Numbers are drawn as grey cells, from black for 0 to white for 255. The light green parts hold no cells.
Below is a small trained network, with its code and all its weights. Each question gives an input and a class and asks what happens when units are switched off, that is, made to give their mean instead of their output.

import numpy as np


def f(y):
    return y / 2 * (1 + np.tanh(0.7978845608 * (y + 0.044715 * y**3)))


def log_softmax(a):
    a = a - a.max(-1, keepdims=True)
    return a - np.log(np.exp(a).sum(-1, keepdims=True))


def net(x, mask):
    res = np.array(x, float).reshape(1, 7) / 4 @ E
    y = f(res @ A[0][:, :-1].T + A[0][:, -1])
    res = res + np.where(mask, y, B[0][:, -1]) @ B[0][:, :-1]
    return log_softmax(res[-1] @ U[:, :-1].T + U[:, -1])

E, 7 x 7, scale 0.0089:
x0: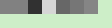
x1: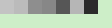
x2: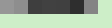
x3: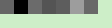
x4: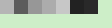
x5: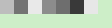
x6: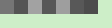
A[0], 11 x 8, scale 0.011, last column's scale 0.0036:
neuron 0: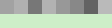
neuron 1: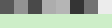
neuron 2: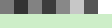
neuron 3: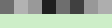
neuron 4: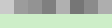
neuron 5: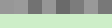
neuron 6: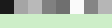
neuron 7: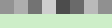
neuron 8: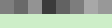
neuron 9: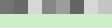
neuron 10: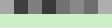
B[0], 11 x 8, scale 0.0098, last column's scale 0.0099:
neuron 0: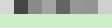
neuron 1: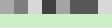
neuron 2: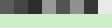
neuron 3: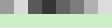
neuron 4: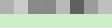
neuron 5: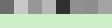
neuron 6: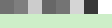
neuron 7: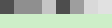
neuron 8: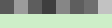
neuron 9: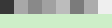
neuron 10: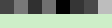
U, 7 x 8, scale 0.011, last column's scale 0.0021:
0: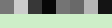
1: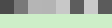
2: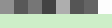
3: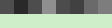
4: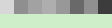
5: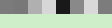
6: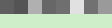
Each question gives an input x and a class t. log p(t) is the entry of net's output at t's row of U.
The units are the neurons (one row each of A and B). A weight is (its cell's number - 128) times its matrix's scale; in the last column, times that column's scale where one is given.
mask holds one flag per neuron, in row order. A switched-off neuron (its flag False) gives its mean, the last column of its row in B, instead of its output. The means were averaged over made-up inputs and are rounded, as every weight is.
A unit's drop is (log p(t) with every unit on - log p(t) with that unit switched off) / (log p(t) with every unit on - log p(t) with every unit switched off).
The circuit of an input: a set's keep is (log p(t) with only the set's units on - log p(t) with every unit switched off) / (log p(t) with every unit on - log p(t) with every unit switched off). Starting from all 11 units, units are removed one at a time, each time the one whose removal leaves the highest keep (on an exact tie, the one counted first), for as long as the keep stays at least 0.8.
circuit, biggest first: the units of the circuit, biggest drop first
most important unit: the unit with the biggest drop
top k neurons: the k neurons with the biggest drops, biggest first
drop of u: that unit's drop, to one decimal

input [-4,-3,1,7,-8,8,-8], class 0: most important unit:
neuron 8
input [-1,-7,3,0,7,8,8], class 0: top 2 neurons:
[neuron 3; neuron 10]
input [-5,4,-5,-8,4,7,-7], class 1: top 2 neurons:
[neuron 9; neuron 4]
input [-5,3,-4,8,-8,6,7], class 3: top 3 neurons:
[neuron 10; neuron 2; neuron 8]
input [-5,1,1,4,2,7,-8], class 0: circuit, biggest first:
[neuron 8; neuron 0]
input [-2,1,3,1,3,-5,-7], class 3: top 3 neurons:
[neuron 6; neuron 3; neuron 4]
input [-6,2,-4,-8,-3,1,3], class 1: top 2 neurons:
[neuron 9; neuron 4]
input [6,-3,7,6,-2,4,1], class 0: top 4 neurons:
[neuron 2; neuron 8; neuron 3; neuron 0]
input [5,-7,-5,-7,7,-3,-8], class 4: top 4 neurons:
[neuron 1; neuron 0; neuron 9; neuron 4]
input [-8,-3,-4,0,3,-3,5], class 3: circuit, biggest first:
[neuron 2; neuron 10]
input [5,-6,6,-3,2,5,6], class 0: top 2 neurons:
[neuron 3; neuron 0]
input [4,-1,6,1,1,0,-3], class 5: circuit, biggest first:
[neuron 7; neuron 8]
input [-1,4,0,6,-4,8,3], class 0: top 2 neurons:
[neuron 8; neuron 3]
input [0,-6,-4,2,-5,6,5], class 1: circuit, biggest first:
[neuron 9]
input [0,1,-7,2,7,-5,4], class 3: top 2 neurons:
[neuron 2; neuron 6]
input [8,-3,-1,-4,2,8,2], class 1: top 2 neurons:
[neuron 9; neuron 1]
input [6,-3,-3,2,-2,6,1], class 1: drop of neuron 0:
0.1
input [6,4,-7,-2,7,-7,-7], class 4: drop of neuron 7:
0.0
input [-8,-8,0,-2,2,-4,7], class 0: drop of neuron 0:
0.1
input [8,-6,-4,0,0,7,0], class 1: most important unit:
neuron 9
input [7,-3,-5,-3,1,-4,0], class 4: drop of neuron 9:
0.2
